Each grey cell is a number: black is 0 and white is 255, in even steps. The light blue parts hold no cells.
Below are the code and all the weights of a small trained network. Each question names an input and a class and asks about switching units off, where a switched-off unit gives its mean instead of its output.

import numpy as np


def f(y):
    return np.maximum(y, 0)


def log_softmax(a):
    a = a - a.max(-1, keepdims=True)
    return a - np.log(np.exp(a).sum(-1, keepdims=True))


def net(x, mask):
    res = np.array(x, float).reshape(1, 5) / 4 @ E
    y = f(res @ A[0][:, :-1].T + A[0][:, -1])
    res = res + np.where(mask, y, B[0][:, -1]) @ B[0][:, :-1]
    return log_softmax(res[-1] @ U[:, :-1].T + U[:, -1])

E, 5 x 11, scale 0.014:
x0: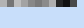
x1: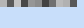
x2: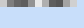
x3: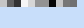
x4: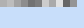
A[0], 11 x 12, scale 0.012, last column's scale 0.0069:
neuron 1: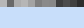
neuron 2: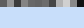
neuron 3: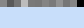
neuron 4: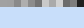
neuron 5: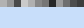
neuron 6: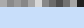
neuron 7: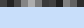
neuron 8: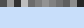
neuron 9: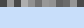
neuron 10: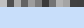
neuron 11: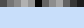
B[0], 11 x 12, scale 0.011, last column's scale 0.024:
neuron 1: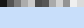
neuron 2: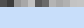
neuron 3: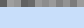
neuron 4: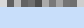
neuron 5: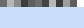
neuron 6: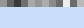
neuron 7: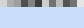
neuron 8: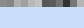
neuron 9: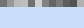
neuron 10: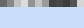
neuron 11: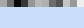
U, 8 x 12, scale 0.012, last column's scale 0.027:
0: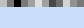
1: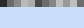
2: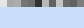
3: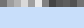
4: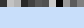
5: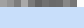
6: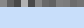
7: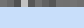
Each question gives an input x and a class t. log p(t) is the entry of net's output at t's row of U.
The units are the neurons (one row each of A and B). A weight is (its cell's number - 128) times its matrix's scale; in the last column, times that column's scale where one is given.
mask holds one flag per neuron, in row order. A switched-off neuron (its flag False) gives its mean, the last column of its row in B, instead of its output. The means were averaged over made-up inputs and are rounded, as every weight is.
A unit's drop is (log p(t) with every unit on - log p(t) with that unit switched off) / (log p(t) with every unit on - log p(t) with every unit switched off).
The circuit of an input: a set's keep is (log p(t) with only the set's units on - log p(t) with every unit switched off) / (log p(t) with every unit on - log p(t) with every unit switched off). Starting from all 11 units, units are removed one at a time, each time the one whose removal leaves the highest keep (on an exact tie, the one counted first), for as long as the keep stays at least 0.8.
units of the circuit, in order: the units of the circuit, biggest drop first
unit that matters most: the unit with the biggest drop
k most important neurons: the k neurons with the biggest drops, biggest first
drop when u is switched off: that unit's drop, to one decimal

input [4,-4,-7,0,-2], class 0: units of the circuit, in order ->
[neuron 11]
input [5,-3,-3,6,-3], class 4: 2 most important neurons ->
[neuron 5; neuron 2]
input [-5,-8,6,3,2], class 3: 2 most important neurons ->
[neuron 11; neuron 8]
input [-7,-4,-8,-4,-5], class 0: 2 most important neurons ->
[neuron 11; neuron 1]
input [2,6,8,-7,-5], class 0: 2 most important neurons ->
[neuron 5; neuron 6]
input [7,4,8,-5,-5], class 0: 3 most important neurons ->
[neuron 6; neuron 5; neuron 2]
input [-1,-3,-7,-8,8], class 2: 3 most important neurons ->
[neuron 5; neuron 4; neuron 6]
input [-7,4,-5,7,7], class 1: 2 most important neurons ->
[neuron 2; neuron 7]
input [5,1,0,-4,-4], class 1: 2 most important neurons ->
[neuron 5; neuron 1]
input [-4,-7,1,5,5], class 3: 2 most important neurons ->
[neuron 8; neuron 7]
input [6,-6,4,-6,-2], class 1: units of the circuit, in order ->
[neuron 5; neuron 1]
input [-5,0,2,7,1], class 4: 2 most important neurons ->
[neuron 5; neuron 1]
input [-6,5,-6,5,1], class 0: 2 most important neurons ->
[neuron 11; neuron 1]
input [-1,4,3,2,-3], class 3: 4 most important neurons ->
[neuron 11; neuron 10; neuron 4; neuron 1]
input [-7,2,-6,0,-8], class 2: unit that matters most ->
neuron 7
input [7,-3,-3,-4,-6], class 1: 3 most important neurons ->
[neuron 1; neuron 5; neuron 4]
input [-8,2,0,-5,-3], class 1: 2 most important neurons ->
[neuron 5; neuron 2]
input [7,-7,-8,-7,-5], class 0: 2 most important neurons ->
[neuron 11; neuron 5]
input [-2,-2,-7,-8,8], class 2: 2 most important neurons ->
[neuron 5; neuron 4]
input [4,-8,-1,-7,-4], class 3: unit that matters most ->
neuron 5
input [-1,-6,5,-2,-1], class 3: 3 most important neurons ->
[neuron 11; neuron 9; neuron 8]
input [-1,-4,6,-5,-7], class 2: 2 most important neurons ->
[neuron 7; neuron 11]
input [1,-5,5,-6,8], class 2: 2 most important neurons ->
[neuron 5; neuron 11]
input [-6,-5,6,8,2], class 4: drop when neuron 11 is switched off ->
0.2
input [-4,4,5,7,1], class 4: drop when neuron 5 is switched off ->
0.8
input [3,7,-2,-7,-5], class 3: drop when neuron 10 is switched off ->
0.6
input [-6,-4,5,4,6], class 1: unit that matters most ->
neuron 2
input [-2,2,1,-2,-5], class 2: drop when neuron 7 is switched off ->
0.1
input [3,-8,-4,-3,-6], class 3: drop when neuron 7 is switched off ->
0.0
